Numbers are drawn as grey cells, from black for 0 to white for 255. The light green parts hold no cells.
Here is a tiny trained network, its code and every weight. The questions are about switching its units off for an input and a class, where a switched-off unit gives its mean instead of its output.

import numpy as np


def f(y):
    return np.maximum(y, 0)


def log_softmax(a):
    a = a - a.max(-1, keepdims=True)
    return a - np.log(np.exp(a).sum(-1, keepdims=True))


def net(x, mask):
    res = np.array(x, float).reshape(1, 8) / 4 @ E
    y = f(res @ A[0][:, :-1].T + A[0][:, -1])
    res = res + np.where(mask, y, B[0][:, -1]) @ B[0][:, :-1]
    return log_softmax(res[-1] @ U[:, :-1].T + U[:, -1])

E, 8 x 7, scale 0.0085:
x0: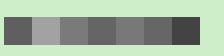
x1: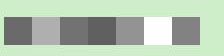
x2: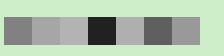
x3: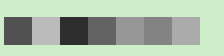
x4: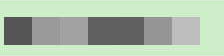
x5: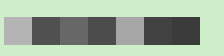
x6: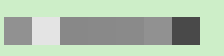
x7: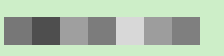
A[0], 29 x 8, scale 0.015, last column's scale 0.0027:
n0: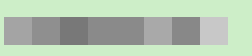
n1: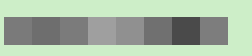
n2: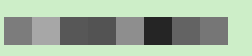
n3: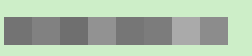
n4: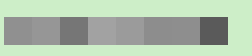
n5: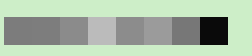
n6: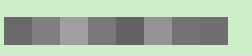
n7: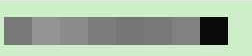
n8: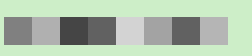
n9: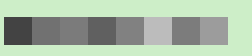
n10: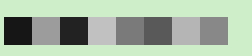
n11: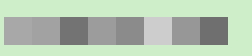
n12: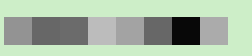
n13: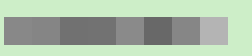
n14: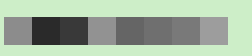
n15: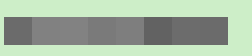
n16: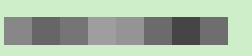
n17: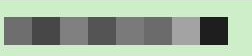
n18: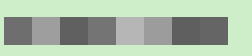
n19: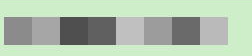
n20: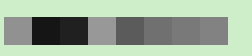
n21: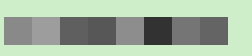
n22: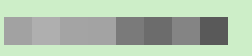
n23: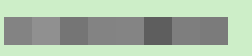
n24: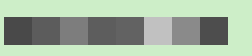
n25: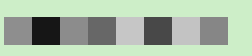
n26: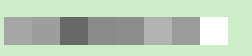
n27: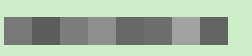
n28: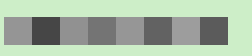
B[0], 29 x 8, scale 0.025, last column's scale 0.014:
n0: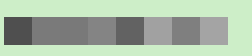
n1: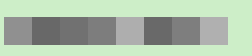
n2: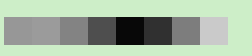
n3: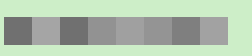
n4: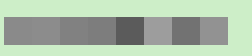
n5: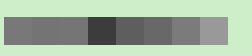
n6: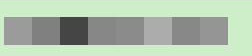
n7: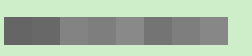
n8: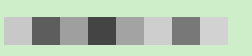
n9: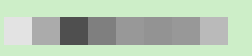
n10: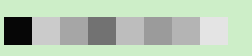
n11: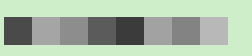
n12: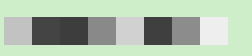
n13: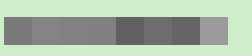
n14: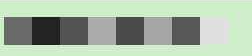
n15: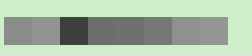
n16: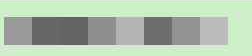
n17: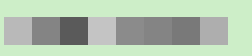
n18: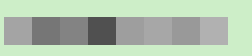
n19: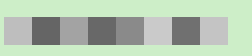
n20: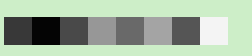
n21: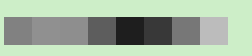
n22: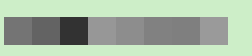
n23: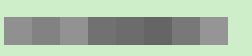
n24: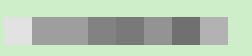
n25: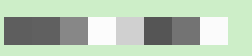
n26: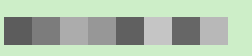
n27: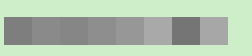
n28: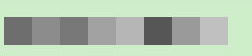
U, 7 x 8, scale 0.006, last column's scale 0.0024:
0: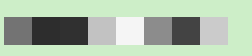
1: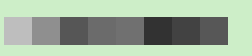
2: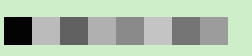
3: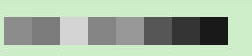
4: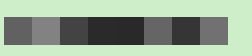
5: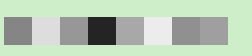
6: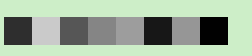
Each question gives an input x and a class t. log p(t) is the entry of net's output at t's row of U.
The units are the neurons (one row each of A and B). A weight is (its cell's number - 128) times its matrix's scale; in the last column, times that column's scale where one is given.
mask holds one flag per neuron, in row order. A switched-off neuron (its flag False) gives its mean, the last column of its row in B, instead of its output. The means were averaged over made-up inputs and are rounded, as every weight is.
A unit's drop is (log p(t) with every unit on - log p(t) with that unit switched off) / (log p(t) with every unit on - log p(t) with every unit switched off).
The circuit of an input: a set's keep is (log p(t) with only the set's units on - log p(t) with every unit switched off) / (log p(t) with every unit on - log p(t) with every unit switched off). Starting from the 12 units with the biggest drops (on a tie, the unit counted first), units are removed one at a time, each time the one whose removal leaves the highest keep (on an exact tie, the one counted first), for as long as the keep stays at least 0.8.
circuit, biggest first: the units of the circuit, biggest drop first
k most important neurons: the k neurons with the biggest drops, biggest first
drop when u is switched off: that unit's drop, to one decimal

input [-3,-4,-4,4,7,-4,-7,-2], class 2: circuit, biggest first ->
(n10)
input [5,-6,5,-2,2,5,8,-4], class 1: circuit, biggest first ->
(n20, n14)
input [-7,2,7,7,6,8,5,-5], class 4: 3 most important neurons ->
(n2, n21, n10)
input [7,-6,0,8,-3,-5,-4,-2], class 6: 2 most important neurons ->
(n10, n2)
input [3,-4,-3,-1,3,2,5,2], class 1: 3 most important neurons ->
(n25, n20, n10)
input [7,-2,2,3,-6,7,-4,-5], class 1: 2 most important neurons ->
(n2, n12)
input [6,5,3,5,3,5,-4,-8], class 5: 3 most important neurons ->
(n20, n14, n8)
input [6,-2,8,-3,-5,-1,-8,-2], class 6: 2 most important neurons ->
(n2, n21)
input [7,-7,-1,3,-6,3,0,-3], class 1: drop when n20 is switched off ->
-0.1
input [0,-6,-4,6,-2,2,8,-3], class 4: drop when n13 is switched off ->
0.0
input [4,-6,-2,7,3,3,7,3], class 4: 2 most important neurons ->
(n2, n25)
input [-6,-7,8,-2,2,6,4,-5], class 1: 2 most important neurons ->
(n10, n2)
